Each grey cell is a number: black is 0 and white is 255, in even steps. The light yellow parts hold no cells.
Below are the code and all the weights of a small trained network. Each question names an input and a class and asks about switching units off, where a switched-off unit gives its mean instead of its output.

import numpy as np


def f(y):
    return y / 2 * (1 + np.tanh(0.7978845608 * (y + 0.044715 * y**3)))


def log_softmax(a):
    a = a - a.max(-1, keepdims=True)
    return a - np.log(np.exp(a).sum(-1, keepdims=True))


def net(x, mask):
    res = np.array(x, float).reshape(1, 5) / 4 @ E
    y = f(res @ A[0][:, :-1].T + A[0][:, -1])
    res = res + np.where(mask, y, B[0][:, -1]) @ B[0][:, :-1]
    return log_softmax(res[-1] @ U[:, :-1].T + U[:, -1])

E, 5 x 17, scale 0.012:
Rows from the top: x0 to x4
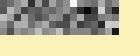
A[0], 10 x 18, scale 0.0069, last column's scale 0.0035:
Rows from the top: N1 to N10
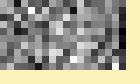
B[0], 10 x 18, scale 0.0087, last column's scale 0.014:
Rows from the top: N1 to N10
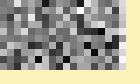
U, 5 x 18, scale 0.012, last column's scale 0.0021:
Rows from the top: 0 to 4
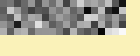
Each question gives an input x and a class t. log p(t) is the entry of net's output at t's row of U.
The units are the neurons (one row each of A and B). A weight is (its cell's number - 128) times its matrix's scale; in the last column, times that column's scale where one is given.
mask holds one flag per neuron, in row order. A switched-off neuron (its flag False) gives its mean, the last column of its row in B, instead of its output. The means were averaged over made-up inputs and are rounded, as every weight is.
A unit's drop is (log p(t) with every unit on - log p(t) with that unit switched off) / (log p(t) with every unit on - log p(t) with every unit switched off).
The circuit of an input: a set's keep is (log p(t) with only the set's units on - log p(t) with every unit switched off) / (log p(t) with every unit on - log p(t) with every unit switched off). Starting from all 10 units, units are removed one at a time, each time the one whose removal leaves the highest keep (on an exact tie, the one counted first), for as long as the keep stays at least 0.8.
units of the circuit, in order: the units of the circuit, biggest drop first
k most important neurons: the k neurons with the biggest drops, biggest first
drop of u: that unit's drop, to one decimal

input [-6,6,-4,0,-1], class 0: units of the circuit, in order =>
(N7, N2)
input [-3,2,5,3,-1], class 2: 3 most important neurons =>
(N5, N7, N9)
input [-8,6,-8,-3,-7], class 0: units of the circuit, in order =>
(N2)
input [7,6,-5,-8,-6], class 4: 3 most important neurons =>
(N5, N7, N2)
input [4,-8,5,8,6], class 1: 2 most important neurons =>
(N7, N5)
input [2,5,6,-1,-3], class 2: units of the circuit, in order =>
(N7, N1)
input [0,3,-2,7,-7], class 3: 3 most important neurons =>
(N5, N10, N7)
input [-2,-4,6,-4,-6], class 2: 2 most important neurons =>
(N1, N4)
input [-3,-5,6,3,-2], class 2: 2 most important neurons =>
(N1, N5)
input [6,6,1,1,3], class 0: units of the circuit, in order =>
(N7, N9)
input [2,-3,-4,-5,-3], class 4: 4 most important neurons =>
(N5, N1, N4, N8)
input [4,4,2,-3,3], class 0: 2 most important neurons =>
(N7, N9)
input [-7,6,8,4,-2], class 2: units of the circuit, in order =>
(N1, N7)
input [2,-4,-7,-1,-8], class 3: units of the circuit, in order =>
(N10)
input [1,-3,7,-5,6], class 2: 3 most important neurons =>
(N1, N4, N10)
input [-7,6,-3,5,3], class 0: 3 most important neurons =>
(N7, N5, N2)
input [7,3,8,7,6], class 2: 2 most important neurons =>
(N1, N5)
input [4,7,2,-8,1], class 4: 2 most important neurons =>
(N5, N7)
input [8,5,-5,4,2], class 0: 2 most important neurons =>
(N9, N7)
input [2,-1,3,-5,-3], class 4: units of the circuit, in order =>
(N5)
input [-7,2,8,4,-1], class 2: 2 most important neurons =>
(N1, N9)
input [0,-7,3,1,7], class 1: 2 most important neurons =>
(N7, N10)
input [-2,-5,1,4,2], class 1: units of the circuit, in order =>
(N7, N5)
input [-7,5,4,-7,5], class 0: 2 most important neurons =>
(N2, N7)
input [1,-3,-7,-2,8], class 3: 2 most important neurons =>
(N8, N1)
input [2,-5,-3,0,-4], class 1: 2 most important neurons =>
(N7, N8)
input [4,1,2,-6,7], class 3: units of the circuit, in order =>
(N8)
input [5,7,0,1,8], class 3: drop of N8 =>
0.6
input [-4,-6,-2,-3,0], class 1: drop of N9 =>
0.2
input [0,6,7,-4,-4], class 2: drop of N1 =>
0.4
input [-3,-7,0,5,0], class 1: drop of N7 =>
0.7
